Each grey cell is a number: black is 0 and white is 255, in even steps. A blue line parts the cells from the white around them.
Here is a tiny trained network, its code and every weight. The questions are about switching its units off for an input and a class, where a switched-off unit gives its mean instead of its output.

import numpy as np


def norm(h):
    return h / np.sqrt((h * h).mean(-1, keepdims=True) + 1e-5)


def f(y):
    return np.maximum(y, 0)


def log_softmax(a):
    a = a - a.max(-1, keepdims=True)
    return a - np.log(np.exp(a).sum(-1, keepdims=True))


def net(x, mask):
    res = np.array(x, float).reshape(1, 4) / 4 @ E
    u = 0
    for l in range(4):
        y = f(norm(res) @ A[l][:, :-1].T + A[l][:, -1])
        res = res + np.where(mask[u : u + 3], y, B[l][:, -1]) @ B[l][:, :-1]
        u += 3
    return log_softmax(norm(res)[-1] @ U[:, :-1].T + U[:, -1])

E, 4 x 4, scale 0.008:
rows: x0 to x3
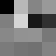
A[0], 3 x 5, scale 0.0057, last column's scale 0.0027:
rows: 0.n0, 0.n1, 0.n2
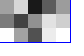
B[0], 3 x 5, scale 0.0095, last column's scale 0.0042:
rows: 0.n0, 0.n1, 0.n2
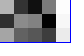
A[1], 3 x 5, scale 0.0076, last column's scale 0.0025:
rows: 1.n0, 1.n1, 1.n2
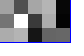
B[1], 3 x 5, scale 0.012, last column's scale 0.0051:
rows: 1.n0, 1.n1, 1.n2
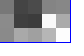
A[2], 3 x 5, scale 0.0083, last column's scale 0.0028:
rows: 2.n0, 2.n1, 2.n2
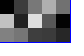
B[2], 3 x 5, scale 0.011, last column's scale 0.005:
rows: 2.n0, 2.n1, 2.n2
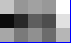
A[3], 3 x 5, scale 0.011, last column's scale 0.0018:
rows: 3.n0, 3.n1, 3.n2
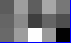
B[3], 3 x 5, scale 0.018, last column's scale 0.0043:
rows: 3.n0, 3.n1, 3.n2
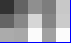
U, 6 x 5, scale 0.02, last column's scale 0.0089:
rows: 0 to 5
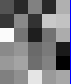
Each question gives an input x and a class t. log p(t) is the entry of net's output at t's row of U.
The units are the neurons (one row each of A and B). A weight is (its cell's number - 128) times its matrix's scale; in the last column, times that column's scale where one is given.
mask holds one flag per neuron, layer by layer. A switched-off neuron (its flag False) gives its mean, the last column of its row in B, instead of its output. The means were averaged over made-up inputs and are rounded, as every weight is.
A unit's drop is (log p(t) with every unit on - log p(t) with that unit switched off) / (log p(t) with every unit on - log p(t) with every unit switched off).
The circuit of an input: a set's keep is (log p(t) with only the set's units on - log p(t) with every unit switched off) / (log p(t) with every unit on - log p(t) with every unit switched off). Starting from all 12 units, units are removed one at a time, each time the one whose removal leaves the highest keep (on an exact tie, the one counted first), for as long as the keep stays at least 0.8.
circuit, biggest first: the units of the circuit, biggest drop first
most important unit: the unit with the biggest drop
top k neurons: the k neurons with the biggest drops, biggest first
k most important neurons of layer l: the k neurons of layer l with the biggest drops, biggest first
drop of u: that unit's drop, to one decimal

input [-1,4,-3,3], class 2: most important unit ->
0.n0
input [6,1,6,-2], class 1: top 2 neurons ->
[1.n1; 0.n1]
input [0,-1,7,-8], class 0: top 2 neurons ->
[1.n2; 2.n1]
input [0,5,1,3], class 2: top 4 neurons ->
[0.n0; 2.n1; 3.n2; 2.n2]
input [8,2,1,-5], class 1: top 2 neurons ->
[1.n1; 3.n2]
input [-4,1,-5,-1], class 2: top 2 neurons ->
[0.n1; 3.n0]
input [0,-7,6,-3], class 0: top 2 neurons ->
[2.n1; 1.n2]
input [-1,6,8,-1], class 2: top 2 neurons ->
[0.n0; 3.n2]
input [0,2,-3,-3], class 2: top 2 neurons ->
[0.n0; 2.n1]
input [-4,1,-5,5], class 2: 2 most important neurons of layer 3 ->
[3.n0; 3.n2]
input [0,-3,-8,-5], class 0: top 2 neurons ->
[1.n2; 3.n2]
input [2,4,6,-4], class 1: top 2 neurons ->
[3.n2; 0.n1]
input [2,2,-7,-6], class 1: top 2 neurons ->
[0.n1; 3.n2]
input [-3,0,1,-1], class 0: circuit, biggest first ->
[3.n2]
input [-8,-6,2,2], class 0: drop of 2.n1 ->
0.1
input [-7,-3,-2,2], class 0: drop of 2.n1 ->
0.2
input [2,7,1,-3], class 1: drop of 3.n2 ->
0.1
